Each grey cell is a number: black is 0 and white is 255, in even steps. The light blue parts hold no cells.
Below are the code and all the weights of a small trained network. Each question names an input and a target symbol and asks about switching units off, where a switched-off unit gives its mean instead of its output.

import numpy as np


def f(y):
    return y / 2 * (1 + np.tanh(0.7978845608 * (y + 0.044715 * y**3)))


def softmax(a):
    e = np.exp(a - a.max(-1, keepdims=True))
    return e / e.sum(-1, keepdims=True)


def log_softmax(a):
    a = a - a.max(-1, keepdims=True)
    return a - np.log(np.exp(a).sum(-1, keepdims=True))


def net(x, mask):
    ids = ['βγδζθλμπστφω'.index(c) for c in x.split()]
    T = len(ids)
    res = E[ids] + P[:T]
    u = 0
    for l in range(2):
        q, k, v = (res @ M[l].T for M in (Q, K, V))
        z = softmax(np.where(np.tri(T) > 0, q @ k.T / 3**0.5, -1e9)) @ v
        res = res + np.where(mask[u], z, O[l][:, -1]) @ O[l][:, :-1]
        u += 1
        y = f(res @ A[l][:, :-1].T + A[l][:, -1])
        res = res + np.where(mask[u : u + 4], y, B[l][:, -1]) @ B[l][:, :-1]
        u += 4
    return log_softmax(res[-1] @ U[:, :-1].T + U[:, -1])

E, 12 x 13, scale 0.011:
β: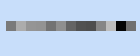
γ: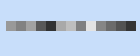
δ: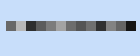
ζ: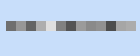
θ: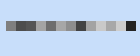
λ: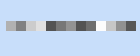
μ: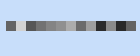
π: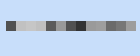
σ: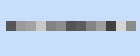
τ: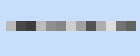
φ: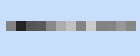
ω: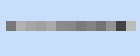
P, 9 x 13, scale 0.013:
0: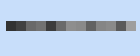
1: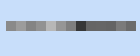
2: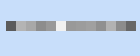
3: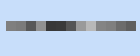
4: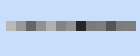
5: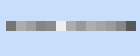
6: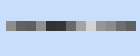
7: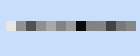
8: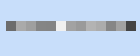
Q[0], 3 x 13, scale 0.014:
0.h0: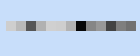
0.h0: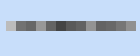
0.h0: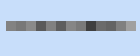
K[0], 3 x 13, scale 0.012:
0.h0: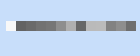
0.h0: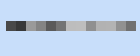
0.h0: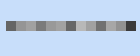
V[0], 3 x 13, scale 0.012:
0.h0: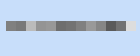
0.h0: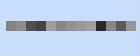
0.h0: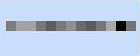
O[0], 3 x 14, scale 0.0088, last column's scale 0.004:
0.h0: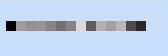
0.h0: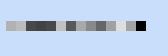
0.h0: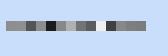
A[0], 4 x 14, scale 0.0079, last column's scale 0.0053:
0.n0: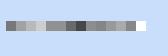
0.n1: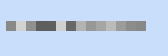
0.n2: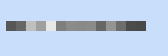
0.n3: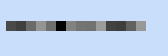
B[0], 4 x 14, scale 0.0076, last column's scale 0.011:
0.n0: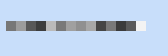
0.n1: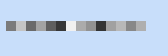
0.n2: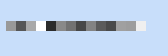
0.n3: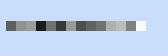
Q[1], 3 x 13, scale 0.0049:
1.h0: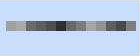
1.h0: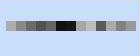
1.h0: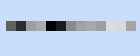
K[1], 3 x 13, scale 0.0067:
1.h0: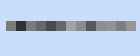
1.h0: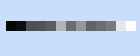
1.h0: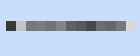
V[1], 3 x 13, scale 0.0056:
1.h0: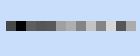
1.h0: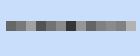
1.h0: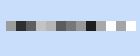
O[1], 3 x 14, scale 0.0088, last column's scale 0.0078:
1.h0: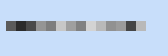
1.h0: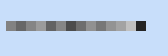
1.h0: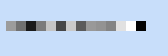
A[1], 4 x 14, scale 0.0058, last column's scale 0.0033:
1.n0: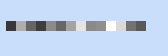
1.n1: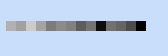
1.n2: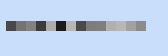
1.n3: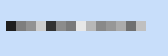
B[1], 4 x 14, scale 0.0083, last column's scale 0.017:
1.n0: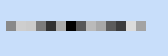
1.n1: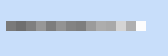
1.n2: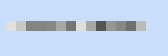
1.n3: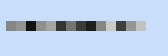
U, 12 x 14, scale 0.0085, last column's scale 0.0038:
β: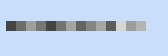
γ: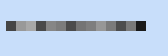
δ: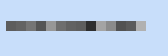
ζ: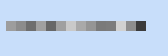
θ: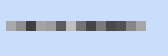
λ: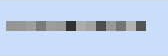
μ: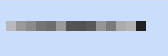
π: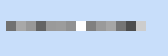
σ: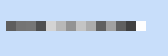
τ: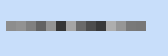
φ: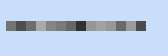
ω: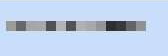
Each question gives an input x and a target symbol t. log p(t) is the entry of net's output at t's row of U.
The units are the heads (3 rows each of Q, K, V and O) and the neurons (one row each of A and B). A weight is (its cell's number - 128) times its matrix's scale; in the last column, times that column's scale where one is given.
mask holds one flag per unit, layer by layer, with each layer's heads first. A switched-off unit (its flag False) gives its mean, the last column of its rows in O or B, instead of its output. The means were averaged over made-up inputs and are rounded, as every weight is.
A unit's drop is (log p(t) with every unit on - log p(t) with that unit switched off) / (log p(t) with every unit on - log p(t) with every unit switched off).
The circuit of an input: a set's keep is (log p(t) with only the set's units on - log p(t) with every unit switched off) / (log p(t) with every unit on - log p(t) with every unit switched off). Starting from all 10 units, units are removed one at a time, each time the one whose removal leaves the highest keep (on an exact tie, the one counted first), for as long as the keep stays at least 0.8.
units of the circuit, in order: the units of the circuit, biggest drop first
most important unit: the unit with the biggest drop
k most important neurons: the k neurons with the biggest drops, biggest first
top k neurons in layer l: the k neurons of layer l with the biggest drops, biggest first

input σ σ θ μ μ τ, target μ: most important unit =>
0.h0
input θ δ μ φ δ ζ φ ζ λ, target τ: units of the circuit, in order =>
(0.h0, 1.n3, 0.n1)
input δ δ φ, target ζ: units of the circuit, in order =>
(0.h0, 0.n1)
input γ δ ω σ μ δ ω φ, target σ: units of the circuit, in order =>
(0.n2, 0.h0)
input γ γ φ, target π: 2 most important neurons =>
(0.n2, 0.n3)
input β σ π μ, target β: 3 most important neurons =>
(0.n3, 0.n0, 1.n3)
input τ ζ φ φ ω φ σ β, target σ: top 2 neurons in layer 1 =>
(1.n3, 1.n0)
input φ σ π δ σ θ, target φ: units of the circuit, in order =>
(0.n2, 0.h0, 1.n3)
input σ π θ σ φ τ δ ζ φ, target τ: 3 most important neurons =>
(1.n3, 0.n2, 0.n1)
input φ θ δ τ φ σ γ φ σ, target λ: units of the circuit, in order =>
(0.h0, 1.n0)
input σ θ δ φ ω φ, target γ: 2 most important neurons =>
(1.n0, 0.n2)
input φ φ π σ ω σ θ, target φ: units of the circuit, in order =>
(1.h0, 1.n3, 1.n2)
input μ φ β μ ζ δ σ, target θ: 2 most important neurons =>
(1.n3, 0.n3)
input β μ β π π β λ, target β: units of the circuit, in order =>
(0.h0)
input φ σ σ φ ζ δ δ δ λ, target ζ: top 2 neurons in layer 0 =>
(0.n1, 0.n3)
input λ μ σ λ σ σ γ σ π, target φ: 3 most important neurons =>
(0.n2, 1.n1, 1.n3)
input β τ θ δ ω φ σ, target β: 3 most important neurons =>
(0.n3, 0.n0, 0.n1)
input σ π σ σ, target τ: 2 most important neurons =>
(0.n3, 0.n2)
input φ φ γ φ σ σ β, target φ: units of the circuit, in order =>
(1.h0, 1.n2)
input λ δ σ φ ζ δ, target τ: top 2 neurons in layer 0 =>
(0.n2, 0.n1)
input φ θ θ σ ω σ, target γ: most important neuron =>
(1.n0)
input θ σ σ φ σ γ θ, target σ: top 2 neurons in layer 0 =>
(0.n3, 0.n2)
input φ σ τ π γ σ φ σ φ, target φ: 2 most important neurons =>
(0.n2, 1.n3)
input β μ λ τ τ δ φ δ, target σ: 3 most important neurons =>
(0.n2, 1.n3, 1.n0)
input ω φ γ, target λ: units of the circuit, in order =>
(0.h0, 1.n0, 0.n1)
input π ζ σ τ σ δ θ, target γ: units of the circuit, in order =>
(0.n3, 1.n0, 0.h0, 0.n2)
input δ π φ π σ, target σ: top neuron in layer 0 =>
(0.n2)
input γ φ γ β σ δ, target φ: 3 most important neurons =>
(0.n2, 1.n1, 1.n3)
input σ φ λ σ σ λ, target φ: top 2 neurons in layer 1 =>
(1.n1, 1.n3)
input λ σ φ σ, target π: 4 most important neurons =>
(1.n2, 0.n3, 1.n3, 0.n2)
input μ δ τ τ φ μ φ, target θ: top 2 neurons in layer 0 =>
(0.n3, 0.n1)
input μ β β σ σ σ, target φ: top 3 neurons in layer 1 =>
(1.n1, 1.n3, 1.n2)
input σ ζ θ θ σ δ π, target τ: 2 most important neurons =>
(0.n3, 0.n2)
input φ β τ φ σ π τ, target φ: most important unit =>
1.h0
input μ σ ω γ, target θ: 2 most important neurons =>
(1.n3, 0.n3)
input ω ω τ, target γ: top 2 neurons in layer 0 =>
(0.n2, 0.n1)
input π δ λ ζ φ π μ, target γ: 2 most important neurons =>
(0.n3, 1.n0)
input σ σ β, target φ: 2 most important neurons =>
(0.n2, 1.n1)
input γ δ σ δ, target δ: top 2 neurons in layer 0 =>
(0.n2, 0.n0)
